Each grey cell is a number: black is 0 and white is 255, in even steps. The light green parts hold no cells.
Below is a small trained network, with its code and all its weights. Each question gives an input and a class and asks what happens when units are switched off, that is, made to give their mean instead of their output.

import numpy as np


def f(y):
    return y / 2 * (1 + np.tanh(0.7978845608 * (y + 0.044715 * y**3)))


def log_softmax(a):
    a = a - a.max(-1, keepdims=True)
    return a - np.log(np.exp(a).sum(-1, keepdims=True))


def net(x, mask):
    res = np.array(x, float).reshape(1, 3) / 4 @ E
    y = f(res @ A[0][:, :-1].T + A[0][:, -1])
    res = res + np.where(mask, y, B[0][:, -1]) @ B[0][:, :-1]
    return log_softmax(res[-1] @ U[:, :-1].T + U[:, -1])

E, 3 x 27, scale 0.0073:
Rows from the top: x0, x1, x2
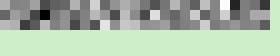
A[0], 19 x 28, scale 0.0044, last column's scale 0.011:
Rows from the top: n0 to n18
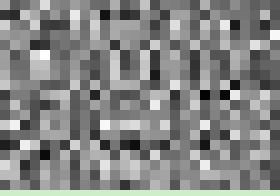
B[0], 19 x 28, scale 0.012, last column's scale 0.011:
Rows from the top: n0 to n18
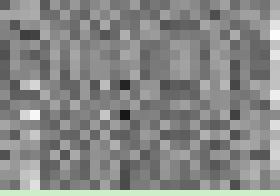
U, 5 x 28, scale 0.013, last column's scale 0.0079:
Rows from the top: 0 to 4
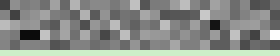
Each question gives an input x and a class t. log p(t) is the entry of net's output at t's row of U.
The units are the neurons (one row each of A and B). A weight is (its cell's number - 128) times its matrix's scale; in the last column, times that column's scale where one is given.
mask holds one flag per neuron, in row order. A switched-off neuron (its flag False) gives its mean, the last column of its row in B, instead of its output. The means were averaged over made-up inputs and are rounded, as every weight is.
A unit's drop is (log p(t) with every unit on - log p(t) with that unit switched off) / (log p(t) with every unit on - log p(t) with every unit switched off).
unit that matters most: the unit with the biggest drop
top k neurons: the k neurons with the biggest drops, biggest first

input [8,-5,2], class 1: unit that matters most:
n2
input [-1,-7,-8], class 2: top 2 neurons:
[n14; n1]
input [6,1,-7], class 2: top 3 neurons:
[n14; n1; n9]
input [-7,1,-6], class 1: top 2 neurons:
[n9; n13]
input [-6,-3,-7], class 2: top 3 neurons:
[n14; n1; n2]
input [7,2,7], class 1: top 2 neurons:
[n2; n8]
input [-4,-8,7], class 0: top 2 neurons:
[n5; n7]
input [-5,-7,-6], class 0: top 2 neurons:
[n5; n6]
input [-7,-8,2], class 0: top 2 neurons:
[n5; n6]
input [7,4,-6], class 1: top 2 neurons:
[n2; n8]
